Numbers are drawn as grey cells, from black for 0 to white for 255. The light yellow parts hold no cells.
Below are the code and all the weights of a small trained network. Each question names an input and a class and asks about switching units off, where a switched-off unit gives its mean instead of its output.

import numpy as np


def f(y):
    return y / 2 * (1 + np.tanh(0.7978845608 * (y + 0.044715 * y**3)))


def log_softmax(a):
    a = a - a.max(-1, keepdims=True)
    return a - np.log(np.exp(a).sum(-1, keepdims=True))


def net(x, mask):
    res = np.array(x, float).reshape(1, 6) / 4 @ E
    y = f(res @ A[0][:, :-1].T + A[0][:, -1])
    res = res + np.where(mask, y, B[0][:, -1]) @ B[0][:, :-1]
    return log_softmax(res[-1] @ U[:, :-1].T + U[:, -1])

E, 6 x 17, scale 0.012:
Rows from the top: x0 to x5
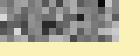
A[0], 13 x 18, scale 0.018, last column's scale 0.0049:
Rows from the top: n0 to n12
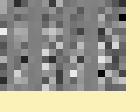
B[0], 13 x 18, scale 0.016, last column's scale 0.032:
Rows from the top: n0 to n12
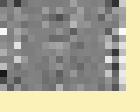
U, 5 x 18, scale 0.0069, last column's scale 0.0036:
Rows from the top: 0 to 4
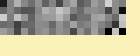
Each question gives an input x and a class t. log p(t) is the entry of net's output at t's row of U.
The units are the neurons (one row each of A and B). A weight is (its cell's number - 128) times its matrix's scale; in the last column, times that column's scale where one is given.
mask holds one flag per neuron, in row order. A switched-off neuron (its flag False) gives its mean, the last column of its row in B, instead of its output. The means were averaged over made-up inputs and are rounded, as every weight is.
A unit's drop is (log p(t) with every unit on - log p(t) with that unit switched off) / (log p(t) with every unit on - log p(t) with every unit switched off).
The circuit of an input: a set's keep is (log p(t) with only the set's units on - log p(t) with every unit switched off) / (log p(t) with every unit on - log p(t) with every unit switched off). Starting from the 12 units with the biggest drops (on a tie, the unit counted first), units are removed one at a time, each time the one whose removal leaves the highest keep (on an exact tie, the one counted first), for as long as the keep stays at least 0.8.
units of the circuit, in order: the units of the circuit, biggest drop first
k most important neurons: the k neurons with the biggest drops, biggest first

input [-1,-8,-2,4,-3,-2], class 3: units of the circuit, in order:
[n8]
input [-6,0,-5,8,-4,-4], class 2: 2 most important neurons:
[n6 n10]
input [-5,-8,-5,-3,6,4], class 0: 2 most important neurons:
[n11 n4]
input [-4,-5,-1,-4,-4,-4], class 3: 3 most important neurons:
[n4 n0 n8]
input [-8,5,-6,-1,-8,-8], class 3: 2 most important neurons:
[n0 n4]
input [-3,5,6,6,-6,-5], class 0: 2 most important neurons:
[n8 n9]
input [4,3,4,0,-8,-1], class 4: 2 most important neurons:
[n8 n6]
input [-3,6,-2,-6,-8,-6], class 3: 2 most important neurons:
[n0 n6]
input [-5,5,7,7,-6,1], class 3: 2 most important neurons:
[n0 n10]
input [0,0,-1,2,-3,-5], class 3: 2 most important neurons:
[n4 n6]
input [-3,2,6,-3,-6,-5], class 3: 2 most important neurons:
[n0 n6]
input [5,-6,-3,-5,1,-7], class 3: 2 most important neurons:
[n8 n6]
